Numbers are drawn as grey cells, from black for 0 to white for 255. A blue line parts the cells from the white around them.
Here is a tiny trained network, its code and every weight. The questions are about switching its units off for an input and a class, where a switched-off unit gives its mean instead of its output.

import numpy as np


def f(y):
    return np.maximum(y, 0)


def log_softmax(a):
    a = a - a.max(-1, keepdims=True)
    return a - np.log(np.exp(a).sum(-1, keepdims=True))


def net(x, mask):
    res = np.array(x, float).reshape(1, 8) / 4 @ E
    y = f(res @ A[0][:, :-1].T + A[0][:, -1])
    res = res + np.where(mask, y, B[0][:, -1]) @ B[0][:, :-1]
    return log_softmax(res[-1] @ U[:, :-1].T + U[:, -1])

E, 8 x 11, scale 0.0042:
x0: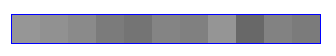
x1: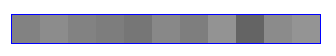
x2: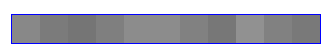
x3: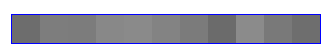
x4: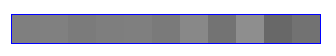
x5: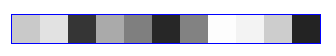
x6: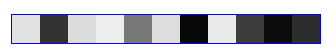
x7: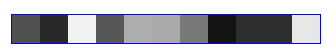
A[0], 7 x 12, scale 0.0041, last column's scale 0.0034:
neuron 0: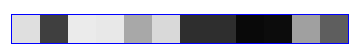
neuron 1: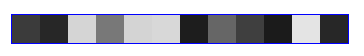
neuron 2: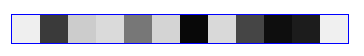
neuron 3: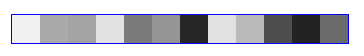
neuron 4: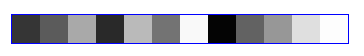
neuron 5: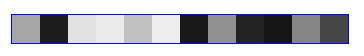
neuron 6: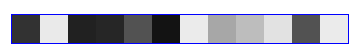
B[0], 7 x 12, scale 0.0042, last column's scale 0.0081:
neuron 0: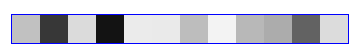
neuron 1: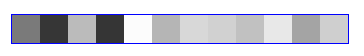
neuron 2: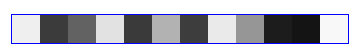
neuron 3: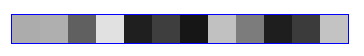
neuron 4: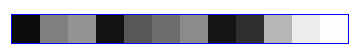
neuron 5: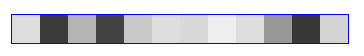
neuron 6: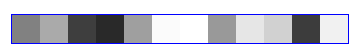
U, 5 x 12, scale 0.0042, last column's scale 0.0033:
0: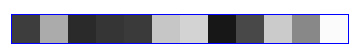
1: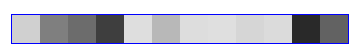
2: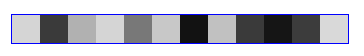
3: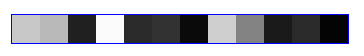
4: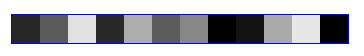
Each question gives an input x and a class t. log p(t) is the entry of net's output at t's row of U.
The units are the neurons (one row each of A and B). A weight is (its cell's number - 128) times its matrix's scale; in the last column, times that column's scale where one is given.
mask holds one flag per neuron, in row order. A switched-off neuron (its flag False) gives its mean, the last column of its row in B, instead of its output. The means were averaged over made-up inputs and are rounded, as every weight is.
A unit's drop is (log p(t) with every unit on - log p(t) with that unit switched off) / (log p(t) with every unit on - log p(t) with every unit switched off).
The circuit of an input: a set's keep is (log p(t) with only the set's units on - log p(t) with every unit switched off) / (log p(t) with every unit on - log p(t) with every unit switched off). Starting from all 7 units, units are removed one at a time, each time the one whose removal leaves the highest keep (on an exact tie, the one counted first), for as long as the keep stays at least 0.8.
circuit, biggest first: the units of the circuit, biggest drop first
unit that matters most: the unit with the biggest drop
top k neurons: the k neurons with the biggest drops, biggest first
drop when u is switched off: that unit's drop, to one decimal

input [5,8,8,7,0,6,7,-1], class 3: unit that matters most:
neuron 3
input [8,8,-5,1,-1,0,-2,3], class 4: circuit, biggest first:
[neuron 2; neuron 6; neuron 5]
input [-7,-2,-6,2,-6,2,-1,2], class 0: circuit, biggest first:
[neuron 2; neuron 0; neuron 5]
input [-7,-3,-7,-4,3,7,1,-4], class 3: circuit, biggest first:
[neuron 3; neuron 0]
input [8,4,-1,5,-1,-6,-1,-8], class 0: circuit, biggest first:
[neuron 2; neuron 0]
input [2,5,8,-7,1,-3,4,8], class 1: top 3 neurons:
[neuron 1; neuron 0; neuron 5]
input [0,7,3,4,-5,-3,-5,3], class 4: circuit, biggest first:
[neuron 4; neuron 2]
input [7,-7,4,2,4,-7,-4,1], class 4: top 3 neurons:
[neuron 6; neuron 4; neuron 2]
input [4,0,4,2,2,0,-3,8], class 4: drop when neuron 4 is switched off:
0.1
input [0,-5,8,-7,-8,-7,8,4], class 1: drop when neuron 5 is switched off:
0.3
